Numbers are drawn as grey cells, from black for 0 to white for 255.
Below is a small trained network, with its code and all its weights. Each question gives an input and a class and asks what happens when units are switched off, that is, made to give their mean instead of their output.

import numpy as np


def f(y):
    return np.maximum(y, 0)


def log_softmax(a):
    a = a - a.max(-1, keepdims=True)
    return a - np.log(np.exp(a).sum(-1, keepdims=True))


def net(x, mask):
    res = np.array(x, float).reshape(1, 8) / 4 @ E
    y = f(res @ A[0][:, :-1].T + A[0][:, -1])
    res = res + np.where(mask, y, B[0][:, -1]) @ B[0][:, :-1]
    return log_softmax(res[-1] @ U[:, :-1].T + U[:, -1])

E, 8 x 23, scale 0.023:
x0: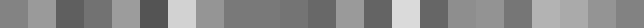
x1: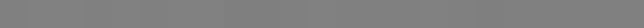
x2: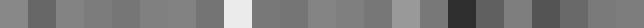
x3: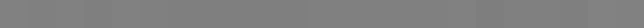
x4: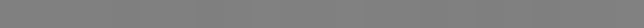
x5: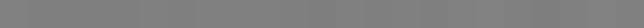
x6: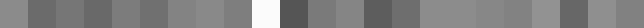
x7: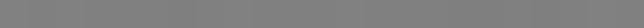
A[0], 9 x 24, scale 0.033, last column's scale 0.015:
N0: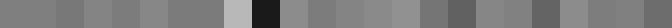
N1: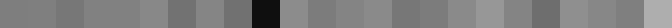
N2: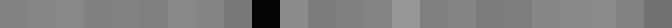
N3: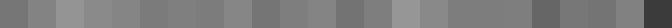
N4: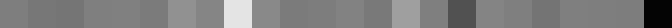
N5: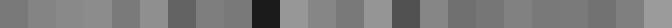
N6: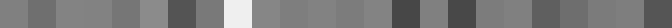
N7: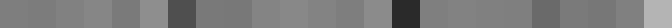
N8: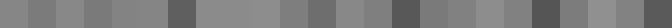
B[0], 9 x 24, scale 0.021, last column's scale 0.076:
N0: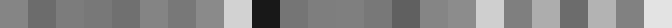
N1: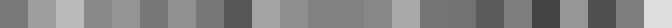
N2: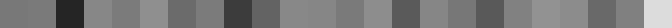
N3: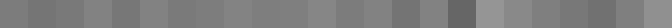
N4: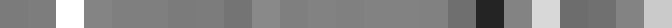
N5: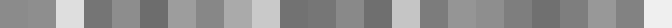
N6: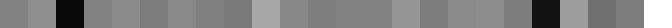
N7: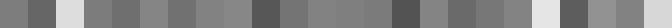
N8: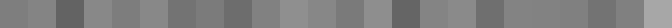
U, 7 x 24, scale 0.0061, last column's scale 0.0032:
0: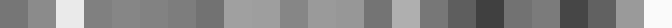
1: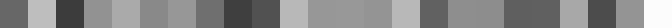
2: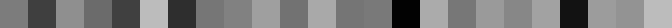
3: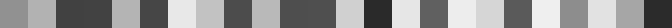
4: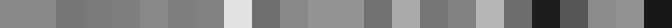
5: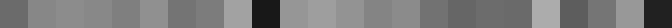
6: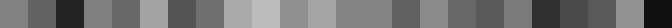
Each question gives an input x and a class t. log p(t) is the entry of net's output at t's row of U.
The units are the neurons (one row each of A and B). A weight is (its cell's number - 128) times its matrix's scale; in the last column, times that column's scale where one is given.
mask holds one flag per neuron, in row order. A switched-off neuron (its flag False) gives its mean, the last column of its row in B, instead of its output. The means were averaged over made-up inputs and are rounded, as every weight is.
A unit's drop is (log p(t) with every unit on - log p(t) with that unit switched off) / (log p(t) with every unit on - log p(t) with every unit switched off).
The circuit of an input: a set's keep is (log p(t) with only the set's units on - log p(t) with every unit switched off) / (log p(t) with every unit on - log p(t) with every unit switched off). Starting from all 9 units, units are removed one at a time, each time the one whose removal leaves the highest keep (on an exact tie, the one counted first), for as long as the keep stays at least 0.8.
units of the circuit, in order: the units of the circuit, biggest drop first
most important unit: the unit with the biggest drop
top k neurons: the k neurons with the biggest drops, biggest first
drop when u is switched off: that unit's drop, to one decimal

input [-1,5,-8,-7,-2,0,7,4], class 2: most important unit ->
N5
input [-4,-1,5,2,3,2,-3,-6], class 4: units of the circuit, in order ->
N6, N0
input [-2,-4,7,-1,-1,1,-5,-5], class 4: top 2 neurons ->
N6, N0
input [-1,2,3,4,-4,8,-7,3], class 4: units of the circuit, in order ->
N0, N5
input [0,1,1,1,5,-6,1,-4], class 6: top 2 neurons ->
N5, N7
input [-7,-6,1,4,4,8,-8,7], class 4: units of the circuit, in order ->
N0, N6
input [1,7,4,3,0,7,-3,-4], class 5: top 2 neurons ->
N0, N4
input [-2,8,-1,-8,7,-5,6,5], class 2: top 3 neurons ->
N5, N1, N6
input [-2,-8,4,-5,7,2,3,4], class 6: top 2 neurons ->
N6, N5
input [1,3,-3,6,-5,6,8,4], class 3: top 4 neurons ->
N7, N4, N6, N1
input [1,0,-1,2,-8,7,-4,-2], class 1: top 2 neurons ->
N4, N7
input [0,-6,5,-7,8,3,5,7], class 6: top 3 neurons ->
N6, N5, N7
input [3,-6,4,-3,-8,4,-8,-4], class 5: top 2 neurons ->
N0, N2
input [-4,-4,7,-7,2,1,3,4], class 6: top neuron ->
N6
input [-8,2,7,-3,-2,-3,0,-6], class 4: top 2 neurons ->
N6, N2
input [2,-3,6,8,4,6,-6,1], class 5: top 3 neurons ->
N0, N4, N2
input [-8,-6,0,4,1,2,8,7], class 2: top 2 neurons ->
N7, N1
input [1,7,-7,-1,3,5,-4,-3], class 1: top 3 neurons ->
N4, N7, N2
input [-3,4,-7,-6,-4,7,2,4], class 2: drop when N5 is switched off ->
0.2
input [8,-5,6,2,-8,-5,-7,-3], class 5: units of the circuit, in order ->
N0
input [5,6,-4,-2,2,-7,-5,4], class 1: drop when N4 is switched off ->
0.0
